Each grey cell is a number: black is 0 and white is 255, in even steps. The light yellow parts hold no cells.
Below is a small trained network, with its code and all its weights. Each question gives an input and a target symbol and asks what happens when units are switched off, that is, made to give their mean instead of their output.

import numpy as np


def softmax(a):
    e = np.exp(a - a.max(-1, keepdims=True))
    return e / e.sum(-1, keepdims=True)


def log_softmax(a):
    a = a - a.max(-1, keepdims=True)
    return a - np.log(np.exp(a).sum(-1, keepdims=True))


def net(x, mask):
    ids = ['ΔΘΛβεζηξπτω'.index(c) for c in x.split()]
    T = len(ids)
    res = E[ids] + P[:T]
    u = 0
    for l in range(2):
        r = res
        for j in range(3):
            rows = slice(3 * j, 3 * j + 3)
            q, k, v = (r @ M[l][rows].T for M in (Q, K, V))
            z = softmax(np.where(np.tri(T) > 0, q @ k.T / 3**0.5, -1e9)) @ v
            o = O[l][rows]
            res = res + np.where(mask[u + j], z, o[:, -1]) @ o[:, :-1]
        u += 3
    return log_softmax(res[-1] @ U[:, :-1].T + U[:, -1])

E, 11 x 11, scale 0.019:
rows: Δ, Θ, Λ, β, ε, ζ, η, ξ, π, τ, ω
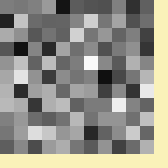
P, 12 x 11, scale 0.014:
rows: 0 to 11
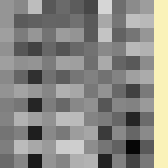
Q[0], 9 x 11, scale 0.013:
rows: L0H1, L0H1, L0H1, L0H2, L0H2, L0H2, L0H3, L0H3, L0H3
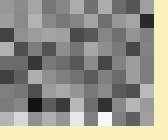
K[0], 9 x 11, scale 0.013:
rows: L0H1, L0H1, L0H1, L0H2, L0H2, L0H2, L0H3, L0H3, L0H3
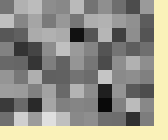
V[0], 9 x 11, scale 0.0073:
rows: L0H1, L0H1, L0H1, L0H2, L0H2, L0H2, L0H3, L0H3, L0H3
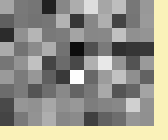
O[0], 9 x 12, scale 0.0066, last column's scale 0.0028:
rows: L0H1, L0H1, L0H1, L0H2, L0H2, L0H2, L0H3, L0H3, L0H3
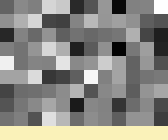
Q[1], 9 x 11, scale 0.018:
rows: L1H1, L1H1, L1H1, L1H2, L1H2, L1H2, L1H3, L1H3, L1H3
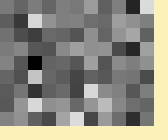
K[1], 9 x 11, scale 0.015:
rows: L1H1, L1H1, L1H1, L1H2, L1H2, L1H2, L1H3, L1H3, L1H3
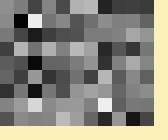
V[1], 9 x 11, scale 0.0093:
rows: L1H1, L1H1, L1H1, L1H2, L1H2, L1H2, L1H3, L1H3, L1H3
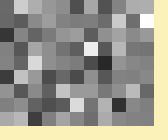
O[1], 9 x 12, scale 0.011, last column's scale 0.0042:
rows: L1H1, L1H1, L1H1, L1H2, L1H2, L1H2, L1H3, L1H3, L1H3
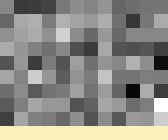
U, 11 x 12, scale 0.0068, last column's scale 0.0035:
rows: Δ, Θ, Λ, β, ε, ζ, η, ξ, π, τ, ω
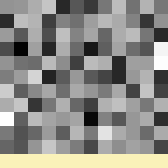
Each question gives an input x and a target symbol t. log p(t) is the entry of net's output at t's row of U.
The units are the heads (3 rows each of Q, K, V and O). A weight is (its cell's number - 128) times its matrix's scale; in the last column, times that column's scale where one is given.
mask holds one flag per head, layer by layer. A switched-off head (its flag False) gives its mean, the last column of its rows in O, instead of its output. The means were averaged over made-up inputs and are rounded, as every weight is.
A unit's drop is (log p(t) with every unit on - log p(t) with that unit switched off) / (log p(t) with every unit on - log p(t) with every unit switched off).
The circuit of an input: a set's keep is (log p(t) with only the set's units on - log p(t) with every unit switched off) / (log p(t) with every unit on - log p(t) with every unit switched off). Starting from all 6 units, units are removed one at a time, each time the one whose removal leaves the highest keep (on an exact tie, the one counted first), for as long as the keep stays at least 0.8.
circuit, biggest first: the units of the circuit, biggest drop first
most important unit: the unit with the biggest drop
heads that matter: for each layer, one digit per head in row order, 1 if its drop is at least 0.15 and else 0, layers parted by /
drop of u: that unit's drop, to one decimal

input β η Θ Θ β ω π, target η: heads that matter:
000 / 011
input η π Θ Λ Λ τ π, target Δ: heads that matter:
000 / 100
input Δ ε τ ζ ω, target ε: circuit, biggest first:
[L0H3]
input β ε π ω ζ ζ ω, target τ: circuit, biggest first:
[L1H2 L1H1]
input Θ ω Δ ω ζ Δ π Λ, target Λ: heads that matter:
000 / 011
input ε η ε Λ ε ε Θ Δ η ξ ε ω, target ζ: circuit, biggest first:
[L0H2 L1H3 L0H1]
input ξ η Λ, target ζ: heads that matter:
010 / 001
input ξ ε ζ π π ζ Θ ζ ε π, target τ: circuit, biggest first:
[L1H2 L1H1]
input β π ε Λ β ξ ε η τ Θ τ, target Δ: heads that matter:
110 / 100
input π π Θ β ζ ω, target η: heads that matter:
000 / 001
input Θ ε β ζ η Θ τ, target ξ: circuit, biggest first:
[L1H2 L0H2]
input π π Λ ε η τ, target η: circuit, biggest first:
[L0H2 L1H3]
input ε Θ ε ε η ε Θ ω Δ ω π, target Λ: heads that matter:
000 / 011
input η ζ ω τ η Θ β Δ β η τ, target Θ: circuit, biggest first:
[L0H1 L1H1]
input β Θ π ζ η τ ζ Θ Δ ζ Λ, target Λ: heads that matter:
010 / 011
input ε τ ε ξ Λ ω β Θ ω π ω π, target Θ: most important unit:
L0H2
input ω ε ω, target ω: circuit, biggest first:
[L0H2 L0H3 L1H3]
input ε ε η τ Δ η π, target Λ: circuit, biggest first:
[L1H3 L1H2]
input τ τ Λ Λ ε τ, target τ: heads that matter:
100 / 110
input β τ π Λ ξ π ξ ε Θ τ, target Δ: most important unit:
L0H2
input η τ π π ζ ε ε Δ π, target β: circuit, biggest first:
[L1H1 L1H2]
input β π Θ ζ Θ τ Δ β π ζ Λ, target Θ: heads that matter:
011 / 001
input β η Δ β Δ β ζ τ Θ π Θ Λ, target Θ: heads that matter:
010 / 001
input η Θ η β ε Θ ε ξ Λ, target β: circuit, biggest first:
[L1H1 L1H2]
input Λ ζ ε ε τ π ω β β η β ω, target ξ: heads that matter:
100 / 010
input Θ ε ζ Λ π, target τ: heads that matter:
000 / 110
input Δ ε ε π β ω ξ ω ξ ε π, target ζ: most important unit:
L1H3
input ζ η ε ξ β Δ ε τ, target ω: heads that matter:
010 / 011
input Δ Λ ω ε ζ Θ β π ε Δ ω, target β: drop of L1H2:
0.1
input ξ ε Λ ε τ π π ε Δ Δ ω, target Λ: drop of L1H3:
0.5
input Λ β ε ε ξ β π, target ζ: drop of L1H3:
0.9
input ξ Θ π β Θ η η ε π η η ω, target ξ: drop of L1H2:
0.9
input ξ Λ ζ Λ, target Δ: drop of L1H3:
0.2
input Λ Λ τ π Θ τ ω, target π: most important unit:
L1H2
